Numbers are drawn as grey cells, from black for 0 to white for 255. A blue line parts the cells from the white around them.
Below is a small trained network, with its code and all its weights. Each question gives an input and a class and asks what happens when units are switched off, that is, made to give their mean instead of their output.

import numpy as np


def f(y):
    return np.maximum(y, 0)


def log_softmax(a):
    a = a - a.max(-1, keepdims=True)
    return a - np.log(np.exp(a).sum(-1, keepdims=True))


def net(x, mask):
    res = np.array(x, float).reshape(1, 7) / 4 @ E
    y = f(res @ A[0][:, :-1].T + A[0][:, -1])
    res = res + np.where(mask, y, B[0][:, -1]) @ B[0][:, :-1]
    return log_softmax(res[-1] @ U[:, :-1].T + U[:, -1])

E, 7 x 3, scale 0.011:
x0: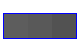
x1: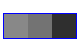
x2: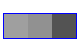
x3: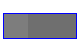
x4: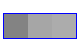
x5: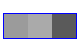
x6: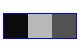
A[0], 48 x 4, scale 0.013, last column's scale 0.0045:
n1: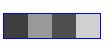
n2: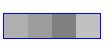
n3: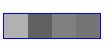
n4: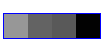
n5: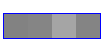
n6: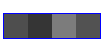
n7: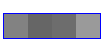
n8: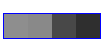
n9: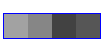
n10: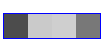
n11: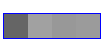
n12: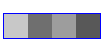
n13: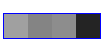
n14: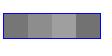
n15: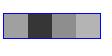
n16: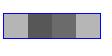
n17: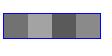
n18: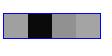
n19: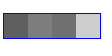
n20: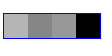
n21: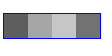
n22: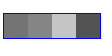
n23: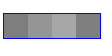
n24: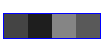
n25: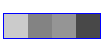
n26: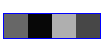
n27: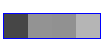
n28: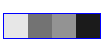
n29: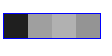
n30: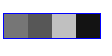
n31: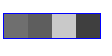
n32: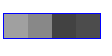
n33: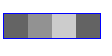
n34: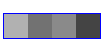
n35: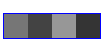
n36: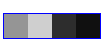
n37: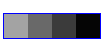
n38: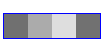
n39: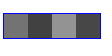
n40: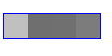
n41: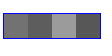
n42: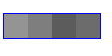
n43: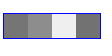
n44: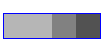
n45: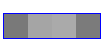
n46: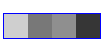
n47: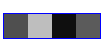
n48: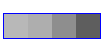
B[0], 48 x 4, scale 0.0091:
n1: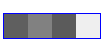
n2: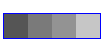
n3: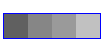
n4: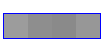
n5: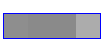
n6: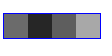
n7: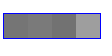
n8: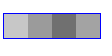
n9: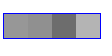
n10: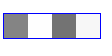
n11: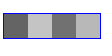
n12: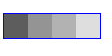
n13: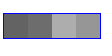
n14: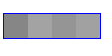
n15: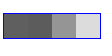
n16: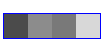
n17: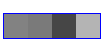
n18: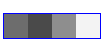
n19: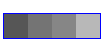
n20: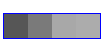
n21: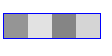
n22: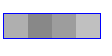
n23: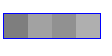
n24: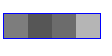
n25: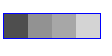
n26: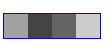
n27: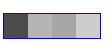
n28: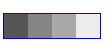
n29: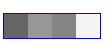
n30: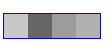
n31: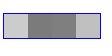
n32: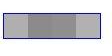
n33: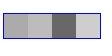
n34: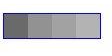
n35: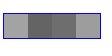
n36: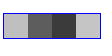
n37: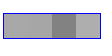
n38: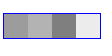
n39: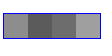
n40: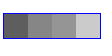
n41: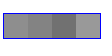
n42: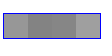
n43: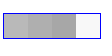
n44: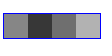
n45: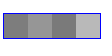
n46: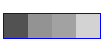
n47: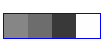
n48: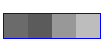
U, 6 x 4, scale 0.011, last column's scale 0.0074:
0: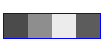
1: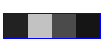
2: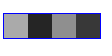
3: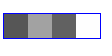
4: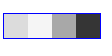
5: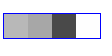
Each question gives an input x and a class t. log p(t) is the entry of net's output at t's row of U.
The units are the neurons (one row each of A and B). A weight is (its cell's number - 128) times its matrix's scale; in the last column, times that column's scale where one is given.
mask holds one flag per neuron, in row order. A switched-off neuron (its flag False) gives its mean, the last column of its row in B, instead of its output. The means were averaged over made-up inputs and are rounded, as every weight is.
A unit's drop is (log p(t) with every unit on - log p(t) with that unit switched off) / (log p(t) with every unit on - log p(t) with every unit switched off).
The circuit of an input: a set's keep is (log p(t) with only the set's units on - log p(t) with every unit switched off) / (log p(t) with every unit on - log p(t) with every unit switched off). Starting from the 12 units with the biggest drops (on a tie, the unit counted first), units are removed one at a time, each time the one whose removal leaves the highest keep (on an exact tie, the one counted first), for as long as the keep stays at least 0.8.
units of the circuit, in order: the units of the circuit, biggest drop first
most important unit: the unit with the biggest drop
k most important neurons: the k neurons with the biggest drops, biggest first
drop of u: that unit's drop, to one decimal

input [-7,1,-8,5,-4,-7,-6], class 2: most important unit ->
n26
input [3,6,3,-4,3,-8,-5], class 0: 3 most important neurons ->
n47, n36, n16
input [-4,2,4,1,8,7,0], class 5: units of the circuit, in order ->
n36, n44, n43
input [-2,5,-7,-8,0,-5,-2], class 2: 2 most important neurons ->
n10, n26
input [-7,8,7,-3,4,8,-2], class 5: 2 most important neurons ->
n36, n44
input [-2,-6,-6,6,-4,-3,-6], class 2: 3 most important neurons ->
n26, n31, n30
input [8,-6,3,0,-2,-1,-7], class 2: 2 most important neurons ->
n26, n10
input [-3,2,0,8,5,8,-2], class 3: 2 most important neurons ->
n43, n36
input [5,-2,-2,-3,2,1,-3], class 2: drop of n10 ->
0.3
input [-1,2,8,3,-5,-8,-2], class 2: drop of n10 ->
0.1
